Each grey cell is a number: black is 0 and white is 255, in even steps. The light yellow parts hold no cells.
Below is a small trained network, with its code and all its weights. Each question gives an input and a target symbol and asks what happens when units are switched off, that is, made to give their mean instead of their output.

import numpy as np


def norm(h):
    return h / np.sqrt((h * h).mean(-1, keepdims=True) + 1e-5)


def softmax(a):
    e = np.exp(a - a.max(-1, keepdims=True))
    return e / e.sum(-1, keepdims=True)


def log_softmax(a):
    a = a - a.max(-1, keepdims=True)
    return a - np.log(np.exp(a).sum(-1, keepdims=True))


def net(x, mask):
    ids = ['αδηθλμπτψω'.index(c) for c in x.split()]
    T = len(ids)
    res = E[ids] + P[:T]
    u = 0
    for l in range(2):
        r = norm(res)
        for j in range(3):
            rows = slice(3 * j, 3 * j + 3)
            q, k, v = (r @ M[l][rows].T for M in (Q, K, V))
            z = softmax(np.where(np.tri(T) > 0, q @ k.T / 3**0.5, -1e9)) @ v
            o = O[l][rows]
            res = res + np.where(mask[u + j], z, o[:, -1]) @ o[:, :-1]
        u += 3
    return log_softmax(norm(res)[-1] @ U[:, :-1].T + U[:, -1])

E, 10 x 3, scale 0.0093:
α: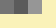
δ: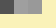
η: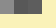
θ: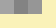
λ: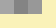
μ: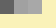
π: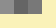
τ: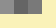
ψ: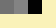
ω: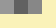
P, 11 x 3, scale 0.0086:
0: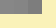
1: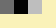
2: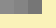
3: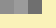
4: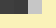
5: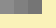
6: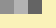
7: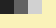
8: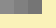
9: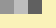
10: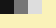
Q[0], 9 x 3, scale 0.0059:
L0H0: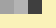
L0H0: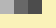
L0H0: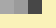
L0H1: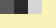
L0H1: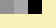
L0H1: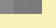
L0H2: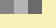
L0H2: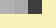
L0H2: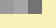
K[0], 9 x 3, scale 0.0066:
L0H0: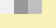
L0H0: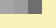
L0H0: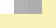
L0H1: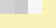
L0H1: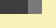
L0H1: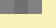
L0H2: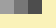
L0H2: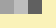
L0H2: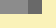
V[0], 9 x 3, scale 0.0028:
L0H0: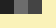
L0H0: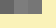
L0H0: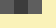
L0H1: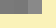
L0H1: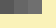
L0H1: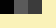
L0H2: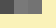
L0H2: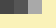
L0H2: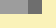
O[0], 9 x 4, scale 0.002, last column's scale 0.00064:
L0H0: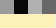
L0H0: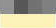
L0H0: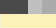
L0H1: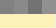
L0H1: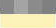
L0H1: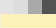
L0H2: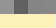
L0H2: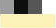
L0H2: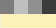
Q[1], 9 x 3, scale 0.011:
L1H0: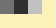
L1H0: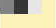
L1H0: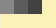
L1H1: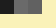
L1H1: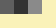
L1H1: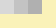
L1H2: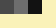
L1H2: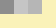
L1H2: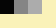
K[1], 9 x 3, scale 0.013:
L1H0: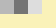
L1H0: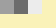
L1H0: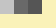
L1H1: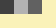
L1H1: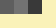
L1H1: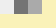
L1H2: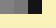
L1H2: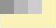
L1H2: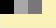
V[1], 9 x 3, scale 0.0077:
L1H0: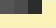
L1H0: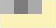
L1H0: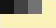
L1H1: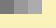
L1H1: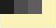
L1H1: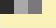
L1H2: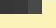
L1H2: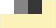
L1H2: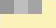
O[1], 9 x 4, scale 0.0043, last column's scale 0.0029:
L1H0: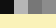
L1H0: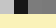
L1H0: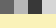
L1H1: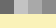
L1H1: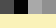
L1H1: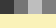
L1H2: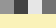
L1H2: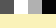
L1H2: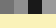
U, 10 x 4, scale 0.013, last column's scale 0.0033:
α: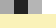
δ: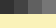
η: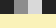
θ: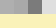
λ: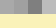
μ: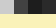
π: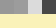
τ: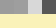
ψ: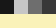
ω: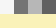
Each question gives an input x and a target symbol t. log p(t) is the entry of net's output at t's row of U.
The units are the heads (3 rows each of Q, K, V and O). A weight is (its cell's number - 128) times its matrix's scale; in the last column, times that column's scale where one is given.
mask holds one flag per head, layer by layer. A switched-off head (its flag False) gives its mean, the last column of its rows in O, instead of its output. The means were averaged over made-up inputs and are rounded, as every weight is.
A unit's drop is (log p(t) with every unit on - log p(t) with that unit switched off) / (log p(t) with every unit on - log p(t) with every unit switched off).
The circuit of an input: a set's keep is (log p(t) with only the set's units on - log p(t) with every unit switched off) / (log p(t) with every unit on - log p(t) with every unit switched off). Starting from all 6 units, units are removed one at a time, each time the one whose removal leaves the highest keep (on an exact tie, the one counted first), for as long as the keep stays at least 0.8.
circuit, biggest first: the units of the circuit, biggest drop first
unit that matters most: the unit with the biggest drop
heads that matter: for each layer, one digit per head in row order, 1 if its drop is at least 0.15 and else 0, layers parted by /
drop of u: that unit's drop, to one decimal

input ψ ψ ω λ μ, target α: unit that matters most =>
L1H2
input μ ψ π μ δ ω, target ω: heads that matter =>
000 / 111
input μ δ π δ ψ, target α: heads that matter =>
000 / 001
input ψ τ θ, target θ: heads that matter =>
000 / 010
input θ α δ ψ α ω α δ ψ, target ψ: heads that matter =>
000 / 001
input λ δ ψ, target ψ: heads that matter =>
000 / 101
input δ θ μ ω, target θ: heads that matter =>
000 / 011
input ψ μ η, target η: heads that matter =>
000 / 101
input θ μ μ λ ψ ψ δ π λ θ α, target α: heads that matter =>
000 / 101
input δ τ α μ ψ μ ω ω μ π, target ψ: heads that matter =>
000 / 100
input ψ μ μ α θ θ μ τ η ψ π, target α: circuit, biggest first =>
L1H2; L1H0
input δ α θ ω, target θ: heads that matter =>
000 / 001
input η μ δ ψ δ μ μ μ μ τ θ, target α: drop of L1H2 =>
0.6
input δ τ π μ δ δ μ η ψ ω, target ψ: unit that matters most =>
L1H0
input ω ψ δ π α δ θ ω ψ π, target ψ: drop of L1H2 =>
0.2
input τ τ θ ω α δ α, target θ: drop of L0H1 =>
0.0
